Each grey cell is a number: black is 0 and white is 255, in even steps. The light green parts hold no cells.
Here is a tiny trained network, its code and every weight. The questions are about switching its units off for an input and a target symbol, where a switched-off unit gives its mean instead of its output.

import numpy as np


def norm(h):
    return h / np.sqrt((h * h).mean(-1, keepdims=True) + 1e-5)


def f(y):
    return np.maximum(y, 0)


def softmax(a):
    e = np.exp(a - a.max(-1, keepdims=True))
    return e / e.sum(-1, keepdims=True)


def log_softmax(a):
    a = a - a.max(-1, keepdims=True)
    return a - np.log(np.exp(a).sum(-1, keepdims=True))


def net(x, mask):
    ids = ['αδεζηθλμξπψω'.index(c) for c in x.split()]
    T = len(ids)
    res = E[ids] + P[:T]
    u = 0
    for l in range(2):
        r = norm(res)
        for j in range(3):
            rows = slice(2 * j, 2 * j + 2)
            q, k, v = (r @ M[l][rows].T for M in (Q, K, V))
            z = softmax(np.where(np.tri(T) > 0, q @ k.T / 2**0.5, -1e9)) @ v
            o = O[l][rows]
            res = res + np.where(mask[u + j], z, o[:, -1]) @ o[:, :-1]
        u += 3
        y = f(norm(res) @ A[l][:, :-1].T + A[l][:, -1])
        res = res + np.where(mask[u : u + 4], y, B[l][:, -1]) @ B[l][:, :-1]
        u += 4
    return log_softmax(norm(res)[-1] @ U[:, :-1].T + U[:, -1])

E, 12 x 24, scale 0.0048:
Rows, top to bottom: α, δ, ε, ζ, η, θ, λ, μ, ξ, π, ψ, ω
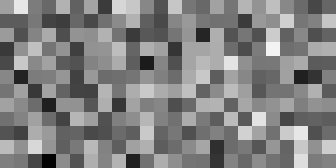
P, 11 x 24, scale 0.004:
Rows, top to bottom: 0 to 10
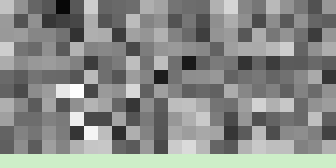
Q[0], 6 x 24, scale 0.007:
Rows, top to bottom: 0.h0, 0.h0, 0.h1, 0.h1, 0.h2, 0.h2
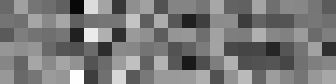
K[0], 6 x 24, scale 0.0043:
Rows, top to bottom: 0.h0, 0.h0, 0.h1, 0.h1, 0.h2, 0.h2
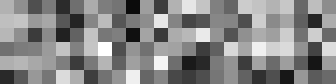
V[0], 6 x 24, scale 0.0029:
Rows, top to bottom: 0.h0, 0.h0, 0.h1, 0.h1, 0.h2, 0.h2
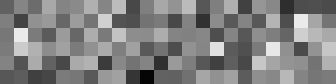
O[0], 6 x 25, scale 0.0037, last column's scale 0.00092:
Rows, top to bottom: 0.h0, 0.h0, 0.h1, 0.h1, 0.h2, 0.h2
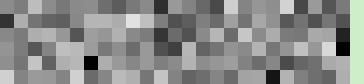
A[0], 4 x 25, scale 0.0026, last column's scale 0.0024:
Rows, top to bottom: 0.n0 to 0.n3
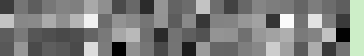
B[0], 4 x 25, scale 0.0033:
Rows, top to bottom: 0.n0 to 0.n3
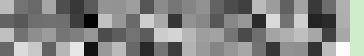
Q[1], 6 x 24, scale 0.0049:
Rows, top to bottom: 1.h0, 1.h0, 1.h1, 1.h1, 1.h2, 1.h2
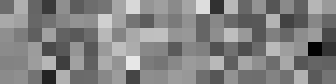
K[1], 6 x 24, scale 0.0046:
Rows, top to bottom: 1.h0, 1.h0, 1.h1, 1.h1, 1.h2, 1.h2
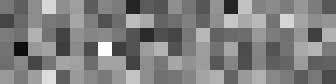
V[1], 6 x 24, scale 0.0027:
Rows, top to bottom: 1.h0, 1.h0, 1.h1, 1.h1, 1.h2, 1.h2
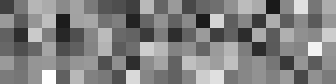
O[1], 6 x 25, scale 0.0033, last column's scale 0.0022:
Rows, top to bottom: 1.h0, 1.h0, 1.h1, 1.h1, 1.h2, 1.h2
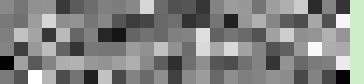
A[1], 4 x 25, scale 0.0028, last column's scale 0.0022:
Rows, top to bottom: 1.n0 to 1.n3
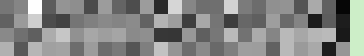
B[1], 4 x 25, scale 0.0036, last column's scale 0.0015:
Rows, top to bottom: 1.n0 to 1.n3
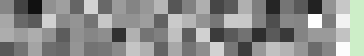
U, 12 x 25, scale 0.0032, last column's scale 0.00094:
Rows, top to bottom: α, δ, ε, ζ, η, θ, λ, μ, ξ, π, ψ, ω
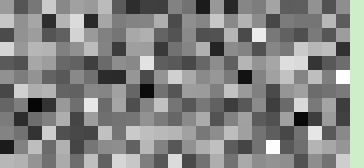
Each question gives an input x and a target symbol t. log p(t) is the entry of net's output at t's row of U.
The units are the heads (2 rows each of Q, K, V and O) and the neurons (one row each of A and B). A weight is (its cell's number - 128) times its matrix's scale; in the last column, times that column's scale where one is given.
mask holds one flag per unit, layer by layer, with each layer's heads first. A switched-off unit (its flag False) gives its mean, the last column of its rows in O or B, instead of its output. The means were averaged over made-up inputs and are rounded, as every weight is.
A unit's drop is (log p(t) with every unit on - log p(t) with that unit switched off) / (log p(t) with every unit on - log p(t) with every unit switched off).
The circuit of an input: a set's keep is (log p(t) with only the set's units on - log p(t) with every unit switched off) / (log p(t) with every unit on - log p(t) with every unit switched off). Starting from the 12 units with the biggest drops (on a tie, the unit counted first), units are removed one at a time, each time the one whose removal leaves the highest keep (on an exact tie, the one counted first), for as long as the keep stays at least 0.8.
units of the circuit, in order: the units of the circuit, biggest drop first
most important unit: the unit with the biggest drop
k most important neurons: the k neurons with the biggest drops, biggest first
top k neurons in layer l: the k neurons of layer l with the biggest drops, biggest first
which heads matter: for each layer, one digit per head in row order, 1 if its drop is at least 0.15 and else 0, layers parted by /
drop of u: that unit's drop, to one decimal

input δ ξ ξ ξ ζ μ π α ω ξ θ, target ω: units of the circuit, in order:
[0.h1; 0.h2; 1.h2]
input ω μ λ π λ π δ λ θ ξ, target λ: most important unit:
0.n3
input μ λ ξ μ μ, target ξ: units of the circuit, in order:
[0.h0; 1.n0; 0.h2]
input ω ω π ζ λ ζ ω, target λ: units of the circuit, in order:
[0.h2; 0.n3; 0.h1; 1.h2]
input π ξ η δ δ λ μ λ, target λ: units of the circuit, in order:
[0.h2; 0.n3]
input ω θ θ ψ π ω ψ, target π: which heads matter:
110 / 000
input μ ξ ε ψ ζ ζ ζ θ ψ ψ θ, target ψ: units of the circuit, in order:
[0.h2; 0.h0]
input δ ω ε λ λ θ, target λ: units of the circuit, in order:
[0.n3; 0.h2]
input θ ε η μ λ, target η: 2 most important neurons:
[0.n1; 1.n3]
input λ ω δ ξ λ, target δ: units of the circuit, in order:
[0.h2; 1.h1]
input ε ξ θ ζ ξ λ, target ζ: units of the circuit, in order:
[0.h1; 1.n2]
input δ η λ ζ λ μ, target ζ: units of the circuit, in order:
[0.h1; 1.n2]
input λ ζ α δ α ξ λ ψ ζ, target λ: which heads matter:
001 / 000
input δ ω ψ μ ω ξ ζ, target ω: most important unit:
0.h1
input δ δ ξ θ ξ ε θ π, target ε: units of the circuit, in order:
[0.h0; 0.h1]
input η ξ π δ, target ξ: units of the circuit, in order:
[1.n0; 0.h2; 0.h0]
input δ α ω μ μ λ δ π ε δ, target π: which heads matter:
010 / 000
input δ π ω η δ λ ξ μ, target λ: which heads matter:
001 / 000
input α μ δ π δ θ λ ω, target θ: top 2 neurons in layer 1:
[1.n3; 1.n0]
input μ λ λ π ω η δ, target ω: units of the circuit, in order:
[0.h1; 1.h2]
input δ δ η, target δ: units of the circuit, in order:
[0.h2]
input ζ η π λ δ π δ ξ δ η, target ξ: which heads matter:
101 / 000
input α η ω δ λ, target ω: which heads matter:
010 / 001
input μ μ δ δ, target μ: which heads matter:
110 / 000
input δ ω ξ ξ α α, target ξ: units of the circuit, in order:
[1.n0; 0.h0; 0.h2]
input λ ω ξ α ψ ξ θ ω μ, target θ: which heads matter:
110 / 000
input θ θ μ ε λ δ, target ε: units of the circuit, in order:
[0.h0]
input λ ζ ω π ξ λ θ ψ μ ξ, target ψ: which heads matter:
111 / 000
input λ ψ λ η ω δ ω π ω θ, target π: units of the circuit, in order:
[0.h1; 1.n1; 0.h0]
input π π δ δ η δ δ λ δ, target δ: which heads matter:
001 / 000
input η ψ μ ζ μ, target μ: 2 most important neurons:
[0.n1; 0.n3]
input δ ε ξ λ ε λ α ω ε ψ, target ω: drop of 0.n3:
0.1
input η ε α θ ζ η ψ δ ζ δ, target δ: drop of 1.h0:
0.0
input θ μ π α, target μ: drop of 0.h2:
0.1
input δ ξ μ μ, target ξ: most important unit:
1.n0
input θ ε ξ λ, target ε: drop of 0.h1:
0.1
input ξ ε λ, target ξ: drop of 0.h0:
0.8
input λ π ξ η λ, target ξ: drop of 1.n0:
0.6
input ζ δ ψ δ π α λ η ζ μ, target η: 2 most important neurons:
[0.n1; 1.n3]
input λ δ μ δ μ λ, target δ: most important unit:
0.h2
